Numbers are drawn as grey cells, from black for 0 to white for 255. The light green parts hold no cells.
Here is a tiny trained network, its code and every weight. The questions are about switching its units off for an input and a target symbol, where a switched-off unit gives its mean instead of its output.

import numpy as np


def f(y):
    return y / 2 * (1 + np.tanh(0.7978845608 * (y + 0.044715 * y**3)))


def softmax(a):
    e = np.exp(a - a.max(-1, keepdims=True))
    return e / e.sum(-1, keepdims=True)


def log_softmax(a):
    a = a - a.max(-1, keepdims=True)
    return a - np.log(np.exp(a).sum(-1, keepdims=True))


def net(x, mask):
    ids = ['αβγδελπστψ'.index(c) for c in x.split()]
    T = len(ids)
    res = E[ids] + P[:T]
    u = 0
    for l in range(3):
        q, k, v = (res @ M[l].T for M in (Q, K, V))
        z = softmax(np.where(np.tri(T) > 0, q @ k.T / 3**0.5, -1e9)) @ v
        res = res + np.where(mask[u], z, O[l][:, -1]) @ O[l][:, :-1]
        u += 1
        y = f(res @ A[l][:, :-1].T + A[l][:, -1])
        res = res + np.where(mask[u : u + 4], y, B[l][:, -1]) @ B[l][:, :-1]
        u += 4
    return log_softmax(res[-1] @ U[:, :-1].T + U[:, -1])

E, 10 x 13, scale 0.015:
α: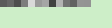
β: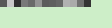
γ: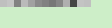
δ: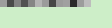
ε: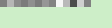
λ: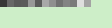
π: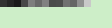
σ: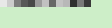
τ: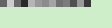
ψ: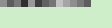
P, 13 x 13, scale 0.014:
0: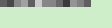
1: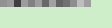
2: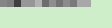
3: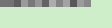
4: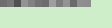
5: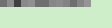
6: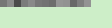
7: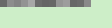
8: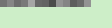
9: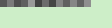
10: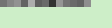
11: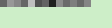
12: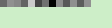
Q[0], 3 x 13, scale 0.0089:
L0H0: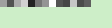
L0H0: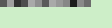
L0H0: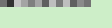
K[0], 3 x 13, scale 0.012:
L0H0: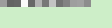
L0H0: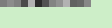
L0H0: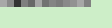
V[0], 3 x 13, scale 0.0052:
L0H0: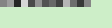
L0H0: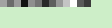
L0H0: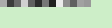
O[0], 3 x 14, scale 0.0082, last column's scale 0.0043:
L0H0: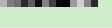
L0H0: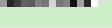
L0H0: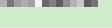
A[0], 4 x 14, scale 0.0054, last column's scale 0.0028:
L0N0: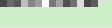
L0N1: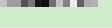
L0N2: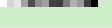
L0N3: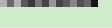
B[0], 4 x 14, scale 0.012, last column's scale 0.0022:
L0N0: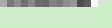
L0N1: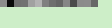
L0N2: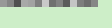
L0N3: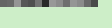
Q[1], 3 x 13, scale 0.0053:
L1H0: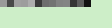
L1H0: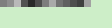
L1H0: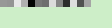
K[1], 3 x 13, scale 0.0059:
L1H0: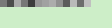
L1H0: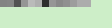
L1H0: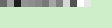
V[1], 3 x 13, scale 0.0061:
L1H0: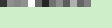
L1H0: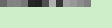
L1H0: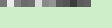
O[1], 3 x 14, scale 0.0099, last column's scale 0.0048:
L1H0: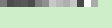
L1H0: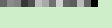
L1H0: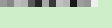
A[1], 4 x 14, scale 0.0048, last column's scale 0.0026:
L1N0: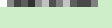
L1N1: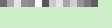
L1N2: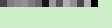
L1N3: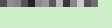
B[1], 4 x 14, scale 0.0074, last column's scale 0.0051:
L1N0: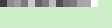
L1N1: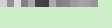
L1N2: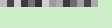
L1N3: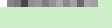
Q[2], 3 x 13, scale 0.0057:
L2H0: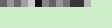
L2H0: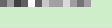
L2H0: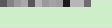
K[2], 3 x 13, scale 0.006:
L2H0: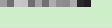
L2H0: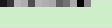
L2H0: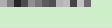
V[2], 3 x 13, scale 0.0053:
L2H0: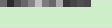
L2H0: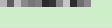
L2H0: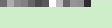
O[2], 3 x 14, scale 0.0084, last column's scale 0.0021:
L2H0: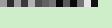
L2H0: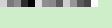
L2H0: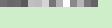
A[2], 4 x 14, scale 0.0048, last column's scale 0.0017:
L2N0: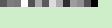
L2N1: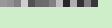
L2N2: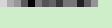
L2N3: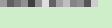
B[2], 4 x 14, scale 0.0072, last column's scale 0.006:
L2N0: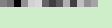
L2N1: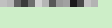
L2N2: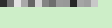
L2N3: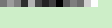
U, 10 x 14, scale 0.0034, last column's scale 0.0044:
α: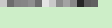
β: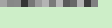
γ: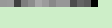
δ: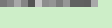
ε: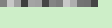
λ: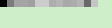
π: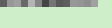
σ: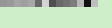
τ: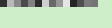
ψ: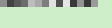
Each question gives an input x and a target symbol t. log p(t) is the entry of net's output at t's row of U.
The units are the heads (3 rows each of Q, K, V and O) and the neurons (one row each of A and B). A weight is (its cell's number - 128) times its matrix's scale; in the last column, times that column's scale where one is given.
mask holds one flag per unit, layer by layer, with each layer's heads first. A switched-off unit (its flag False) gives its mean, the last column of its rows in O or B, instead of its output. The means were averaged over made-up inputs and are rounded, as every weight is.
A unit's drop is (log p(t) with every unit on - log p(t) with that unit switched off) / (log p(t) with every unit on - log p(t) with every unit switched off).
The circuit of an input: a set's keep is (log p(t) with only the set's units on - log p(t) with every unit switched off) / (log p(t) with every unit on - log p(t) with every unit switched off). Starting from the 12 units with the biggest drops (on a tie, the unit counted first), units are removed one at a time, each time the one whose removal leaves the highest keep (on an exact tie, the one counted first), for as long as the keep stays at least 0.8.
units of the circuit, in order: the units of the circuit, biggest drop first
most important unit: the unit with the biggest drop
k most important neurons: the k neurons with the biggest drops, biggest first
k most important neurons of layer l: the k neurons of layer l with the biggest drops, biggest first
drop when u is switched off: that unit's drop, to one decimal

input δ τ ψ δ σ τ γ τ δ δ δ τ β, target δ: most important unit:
L2H0
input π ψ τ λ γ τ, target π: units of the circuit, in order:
(L2H0, L1H0)
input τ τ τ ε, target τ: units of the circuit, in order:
(L0H0, L1H0)
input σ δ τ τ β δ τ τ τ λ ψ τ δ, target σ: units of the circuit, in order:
(L1H0, L0H0)
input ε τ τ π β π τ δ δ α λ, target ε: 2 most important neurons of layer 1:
(L1N1, L1N0)
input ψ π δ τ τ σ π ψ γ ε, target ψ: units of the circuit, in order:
(L0H0, L2H0)
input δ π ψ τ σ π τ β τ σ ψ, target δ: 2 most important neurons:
(L2N2, L1N0)
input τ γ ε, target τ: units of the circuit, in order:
(L1H0, L0H0)
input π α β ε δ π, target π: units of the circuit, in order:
(L2H0, L0H0)
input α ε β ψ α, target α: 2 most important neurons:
(L1N2, L0N0)
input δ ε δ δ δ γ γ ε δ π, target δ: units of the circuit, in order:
(L2H0, L2N2, L1N0, L1H0)
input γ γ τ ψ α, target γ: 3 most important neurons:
(L2N1, L2N0, L0N2)
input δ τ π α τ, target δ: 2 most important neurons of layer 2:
(L2N2, L2N3)
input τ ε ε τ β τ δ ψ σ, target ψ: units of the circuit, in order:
(L0H0)
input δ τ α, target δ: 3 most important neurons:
(L2N2, L1N0, L2N3)
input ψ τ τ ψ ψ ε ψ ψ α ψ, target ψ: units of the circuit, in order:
(L2H0, L0H0)
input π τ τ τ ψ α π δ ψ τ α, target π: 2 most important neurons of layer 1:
(L1N1, L1N2)
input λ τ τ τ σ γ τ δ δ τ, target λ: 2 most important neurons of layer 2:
(L2N3, L2N1)
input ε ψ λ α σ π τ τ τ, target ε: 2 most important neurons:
(L1N1, L2N3)
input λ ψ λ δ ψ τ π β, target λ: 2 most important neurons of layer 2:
(L2N3, L2N1)
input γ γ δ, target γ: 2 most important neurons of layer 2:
(L2N1, L2N0)
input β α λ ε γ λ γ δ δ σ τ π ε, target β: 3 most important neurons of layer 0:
(L0N3, L0N1, L0N0)
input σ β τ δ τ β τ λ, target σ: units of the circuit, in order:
(L1H0)
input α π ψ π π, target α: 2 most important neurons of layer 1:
(L1N2, L1N0)
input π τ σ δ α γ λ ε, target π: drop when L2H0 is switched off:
0.7
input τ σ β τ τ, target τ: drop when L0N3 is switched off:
0.0
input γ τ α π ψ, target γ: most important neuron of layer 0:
(L0N2)
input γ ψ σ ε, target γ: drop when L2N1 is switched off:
0.5
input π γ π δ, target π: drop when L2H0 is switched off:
0.5
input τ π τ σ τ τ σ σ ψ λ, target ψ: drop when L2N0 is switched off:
-0.1
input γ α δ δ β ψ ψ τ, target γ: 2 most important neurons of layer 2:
(L2N1, L2N0)
